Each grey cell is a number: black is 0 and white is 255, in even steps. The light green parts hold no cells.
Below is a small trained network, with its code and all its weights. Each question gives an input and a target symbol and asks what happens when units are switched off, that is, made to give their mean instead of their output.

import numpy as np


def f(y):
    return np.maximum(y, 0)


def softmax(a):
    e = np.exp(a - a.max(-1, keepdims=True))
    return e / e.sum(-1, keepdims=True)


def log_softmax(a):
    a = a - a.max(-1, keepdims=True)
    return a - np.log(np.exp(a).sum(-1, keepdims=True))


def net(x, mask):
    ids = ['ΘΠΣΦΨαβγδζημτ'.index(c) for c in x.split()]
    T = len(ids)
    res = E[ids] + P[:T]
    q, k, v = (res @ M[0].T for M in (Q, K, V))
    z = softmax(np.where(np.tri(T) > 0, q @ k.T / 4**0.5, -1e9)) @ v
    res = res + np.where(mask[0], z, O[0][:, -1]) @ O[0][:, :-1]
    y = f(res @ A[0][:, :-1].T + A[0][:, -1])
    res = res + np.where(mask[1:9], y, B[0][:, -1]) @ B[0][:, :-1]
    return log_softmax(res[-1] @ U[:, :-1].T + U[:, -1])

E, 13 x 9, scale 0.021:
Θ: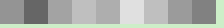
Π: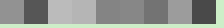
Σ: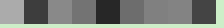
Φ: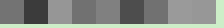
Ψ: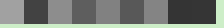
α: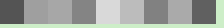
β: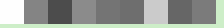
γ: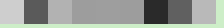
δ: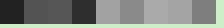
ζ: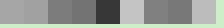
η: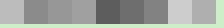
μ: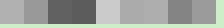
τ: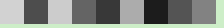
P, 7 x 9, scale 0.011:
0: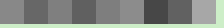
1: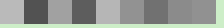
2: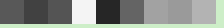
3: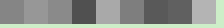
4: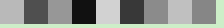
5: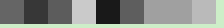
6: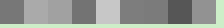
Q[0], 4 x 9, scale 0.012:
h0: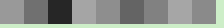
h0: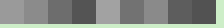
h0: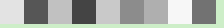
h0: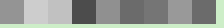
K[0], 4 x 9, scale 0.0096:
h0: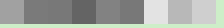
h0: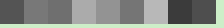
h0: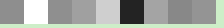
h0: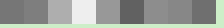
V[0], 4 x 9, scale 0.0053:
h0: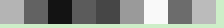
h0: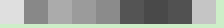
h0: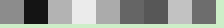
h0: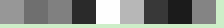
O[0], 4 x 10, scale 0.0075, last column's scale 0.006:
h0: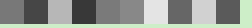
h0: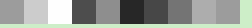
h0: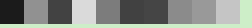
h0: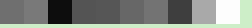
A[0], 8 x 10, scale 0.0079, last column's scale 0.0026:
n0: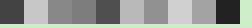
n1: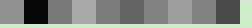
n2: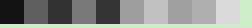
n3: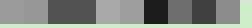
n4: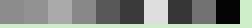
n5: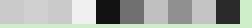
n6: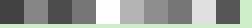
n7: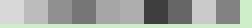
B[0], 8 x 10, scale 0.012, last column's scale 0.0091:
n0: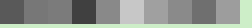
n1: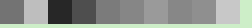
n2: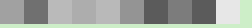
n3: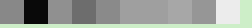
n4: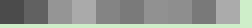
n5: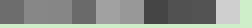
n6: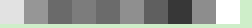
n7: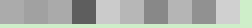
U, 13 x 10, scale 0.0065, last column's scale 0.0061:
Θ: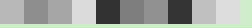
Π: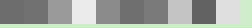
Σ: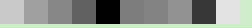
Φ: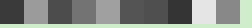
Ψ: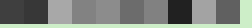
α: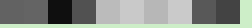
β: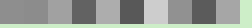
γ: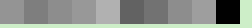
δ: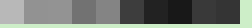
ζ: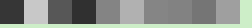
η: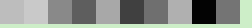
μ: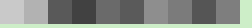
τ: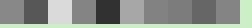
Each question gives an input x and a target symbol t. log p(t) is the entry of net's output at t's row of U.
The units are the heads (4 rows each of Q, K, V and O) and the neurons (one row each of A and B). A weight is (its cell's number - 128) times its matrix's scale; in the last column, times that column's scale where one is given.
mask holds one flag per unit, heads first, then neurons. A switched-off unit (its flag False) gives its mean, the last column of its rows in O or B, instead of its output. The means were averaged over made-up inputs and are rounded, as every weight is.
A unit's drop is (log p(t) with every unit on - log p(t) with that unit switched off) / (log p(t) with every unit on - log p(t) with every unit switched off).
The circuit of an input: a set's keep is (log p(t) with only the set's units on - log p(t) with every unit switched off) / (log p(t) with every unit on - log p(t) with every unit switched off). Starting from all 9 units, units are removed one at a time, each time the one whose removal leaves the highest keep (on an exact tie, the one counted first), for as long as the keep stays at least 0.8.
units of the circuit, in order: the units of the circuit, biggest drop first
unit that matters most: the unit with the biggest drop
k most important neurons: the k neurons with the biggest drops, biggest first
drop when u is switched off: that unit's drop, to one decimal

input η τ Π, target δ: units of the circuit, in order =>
n5, h0
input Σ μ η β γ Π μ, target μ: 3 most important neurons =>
n6, n7, n2
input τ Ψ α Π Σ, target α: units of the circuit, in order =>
h0, n1
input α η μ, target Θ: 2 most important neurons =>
n6, n1
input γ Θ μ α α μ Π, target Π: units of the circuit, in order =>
n6, h0
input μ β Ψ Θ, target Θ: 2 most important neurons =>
n6, n1
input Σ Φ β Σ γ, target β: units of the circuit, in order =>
h0, n7
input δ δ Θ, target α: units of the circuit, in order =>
h0
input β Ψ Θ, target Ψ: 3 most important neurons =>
n5, n4, n7
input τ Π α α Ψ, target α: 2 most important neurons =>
n3, n6
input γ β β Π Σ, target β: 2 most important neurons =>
n6, n4
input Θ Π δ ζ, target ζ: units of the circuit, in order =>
n0, n7
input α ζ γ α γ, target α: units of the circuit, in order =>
h0, n3, n7
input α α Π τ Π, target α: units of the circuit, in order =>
h0, n1, n3
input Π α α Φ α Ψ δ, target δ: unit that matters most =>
n6
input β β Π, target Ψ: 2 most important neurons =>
n5, n4
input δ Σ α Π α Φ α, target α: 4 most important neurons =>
n3, n2, n0, n5
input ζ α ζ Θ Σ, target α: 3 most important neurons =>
n6, n1, n3
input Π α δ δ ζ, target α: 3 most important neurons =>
n6, n3, n7
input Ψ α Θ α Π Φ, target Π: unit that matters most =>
n2
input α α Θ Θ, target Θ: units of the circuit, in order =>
n6, n5
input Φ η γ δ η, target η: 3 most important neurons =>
n5, n3, n7
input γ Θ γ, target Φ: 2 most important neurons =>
n2, n6
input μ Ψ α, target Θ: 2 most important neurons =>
n6, n5
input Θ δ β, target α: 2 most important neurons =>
n1, n6
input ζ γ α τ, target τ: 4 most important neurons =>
n3, n1, n6, n7
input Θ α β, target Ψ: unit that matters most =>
h0
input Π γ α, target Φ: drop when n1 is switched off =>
-0.1
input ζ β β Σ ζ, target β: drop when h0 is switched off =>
0.6
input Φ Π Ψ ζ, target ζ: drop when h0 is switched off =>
0.2
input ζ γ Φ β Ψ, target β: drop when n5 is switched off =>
0.1
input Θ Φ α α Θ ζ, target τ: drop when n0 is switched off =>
0.0
